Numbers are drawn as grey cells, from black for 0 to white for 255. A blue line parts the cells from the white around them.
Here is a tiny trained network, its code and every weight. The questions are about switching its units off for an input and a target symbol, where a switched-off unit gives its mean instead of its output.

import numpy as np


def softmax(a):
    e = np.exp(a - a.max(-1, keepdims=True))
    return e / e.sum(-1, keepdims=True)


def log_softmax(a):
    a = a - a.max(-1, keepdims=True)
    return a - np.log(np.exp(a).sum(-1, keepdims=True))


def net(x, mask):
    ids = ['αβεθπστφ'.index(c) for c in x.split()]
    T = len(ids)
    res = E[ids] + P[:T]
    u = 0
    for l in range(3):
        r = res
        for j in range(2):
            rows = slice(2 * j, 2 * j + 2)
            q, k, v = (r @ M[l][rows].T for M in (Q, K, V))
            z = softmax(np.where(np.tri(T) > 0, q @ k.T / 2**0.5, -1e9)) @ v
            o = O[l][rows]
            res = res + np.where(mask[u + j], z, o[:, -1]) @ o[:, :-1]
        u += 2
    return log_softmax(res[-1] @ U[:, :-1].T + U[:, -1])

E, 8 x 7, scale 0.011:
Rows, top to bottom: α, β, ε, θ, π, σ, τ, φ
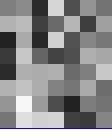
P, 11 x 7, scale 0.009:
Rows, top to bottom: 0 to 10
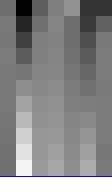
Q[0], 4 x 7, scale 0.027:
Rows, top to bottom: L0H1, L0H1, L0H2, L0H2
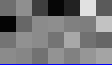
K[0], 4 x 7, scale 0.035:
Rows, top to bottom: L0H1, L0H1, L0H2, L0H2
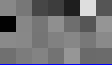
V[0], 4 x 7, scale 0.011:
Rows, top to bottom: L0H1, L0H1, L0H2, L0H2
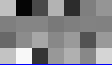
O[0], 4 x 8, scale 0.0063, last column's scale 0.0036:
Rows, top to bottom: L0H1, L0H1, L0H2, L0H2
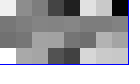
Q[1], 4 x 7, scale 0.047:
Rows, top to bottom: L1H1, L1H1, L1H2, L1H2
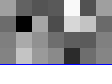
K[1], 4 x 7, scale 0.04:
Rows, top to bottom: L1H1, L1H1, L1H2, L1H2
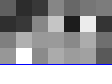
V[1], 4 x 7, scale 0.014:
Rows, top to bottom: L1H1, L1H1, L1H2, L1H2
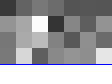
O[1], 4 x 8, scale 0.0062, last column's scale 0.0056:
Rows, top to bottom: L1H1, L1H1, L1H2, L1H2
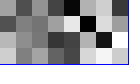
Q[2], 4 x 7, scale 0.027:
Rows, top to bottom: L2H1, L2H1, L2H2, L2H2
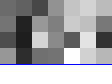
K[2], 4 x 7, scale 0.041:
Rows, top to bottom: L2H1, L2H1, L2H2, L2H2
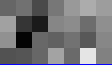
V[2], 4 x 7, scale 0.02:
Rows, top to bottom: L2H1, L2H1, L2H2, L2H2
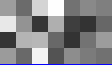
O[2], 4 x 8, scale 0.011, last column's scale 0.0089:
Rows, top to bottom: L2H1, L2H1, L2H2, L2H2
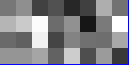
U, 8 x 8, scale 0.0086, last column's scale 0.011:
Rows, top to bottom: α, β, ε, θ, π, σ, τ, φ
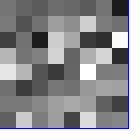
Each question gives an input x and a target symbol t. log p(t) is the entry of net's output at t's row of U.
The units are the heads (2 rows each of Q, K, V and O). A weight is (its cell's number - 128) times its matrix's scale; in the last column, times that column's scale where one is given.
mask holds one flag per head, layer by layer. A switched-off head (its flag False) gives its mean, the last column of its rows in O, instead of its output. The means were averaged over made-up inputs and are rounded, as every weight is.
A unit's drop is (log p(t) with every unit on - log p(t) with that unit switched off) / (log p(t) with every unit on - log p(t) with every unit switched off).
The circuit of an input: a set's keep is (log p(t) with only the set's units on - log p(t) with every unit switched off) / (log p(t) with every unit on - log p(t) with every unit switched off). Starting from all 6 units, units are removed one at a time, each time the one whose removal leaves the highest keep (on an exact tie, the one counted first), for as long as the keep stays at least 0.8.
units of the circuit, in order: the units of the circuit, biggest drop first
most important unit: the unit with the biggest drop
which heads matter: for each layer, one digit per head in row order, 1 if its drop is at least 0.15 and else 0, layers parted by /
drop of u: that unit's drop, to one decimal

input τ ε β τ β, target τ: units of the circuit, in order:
(L2H1 L2H2)
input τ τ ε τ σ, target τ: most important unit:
L1H1
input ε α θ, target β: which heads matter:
00 / 10 / 10
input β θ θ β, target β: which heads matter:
00 / 01 / 10
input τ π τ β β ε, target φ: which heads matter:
11 / 11 / 01
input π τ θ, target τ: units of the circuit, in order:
(L2H1 L2H2)
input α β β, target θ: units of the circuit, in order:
(L0H1 L1H2 L0H2)
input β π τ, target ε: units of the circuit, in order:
(L0H2 L2H2)
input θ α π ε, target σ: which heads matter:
00 / 10 / 10
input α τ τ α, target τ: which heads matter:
10 / 10 / 11
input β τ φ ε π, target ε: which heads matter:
11 / 00 / 01
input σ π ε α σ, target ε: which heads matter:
00 / 01 / 00
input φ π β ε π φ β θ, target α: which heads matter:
01 / 10 / 11
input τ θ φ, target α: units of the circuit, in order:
(L2H1)
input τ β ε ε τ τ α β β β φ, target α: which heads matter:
01 / 11 / 11
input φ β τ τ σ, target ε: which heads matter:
10 / 01 / 01
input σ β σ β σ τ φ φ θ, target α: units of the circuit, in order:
(L2H1 L2H2)
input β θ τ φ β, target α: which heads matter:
00 / 00 / 11
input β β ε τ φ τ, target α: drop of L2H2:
0.2
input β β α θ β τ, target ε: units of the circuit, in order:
(L0H1)
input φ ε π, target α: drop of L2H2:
0.2
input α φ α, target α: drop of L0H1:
0.1
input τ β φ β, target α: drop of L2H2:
0.2
